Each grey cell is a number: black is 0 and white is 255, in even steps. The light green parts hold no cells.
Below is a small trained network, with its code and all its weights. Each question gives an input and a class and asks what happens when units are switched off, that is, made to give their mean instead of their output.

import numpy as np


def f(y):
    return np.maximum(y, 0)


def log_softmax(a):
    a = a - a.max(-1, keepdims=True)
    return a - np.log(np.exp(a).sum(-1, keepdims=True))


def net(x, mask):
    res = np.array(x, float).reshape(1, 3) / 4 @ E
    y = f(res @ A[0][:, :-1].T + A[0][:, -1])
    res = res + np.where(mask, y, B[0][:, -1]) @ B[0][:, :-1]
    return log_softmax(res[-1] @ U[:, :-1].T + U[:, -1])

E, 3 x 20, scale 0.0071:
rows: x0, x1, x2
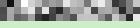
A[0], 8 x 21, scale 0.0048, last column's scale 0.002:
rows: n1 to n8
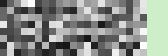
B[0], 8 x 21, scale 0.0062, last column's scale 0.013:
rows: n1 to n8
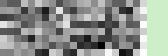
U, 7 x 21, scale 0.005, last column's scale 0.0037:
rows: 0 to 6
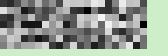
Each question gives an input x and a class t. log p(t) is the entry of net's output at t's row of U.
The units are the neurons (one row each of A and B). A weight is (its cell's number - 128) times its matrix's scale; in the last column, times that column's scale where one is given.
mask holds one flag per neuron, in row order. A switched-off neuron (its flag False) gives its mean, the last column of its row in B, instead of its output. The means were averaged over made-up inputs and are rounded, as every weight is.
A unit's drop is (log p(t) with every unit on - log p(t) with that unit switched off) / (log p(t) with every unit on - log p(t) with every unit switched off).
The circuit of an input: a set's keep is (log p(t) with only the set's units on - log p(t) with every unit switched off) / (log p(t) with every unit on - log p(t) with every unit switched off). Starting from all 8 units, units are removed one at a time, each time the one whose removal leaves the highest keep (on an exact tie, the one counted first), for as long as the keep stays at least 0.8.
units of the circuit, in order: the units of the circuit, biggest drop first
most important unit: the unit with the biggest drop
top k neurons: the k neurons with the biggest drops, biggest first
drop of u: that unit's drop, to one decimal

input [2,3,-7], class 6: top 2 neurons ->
(n8; n2)
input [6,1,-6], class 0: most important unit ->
n8
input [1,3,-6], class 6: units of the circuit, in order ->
(n8; n2)
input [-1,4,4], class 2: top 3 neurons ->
(n4; n6; n1)
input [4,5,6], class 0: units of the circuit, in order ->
(n5; n3)
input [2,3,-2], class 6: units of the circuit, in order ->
(n8; n2)
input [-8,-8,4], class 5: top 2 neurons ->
(n8; n2)
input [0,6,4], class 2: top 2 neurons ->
(n4; n6)
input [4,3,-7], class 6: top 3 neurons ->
(n8; n2; n5)
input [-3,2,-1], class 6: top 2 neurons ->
(n8; n6)
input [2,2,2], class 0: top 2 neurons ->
(n8; n2)
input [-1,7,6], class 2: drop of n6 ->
0.4
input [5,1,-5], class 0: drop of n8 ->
0.2
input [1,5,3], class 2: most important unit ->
n4
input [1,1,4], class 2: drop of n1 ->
0.0
